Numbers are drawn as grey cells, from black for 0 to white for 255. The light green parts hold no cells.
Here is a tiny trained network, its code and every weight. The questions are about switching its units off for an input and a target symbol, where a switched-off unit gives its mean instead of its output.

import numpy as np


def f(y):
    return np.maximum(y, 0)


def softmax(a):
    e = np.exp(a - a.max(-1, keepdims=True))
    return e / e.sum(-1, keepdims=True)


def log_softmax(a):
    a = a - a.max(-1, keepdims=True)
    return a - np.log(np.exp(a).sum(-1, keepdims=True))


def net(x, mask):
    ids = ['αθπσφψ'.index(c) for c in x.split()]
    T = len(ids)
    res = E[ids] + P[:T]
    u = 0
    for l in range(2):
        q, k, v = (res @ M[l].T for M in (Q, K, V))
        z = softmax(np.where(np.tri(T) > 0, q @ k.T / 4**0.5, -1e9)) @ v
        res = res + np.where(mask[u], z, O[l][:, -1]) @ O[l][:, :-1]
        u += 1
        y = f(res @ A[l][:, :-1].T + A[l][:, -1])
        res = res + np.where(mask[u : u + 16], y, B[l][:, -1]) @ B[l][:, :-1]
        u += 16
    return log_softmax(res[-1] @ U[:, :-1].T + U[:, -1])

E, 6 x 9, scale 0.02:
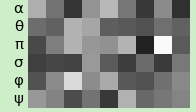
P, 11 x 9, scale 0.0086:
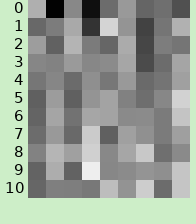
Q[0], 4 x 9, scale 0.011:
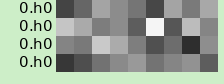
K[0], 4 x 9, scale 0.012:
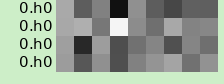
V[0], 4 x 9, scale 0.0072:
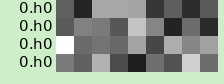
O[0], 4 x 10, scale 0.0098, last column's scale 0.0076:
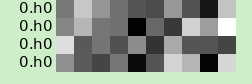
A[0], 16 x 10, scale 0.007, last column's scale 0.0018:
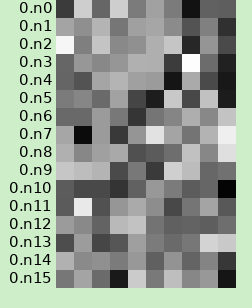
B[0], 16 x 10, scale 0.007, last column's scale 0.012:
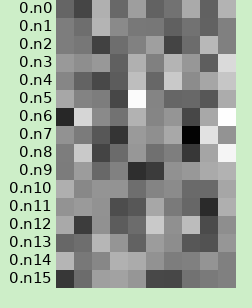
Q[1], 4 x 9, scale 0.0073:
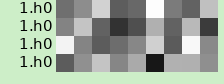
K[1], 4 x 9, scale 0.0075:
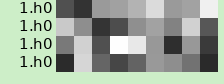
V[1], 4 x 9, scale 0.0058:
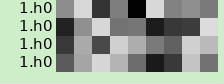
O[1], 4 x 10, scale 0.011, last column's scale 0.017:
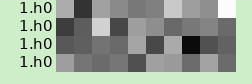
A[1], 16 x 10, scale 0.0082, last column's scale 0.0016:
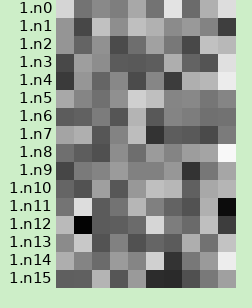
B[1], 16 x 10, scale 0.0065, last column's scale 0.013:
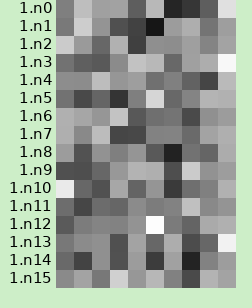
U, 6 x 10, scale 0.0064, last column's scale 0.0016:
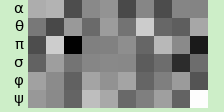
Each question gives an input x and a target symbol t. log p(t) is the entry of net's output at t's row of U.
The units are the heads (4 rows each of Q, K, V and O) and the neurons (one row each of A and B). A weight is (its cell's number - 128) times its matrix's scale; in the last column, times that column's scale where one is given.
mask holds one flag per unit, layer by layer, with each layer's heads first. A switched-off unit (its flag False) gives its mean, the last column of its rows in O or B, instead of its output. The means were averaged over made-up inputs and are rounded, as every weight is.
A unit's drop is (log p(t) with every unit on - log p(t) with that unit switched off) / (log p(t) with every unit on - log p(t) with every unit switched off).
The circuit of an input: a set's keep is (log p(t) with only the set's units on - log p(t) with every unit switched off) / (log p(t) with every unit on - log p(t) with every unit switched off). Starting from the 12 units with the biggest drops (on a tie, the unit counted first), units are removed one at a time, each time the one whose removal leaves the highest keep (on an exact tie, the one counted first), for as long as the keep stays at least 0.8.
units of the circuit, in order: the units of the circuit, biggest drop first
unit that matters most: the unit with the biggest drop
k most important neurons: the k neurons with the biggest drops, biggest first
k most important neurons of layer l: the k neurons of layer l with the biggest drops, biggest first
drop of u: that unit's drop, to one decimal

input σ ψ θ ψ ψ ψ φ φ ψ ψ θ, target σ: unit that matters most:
0.h0
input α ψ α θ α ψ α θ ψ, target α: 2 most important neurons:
(0.n6, 0.n12)
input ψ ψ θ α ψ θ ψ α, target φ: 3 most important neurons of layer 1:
(1.n5, 1.n12, 1.n0)
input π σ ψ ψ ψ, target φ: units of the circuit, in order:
(0.h0, 1.n12)
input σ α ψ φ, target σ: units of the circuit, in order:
(0.h0, 1.h0)
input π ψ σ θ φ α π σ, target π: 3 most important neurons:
(0.n6, 1.n9, 1.n3)
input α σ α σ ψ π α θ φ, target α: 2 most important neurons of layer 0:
(0.n9, 0.n8)
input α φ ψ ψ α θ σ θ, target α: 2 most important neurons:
(0.n8, 1.n13)
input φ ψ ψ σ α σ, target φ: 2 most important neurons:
(1.n15, 0.n9)
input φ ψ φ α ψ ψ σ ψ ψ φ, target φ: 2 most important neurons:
(1.n15, 1.n3)
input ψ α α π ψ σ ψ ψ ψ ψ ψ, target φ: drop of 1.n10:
0.2
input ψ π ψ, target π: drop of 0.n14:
0.0
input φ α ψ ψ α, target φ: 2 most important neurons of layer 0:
(0.n4, 0.n6)
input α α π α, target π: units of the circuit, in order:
(0.h0)
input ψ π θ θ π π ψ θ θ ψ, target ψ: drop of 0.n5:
0.1
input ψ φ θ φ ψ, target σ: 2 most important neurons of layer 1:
(1.n4, 1.n3)
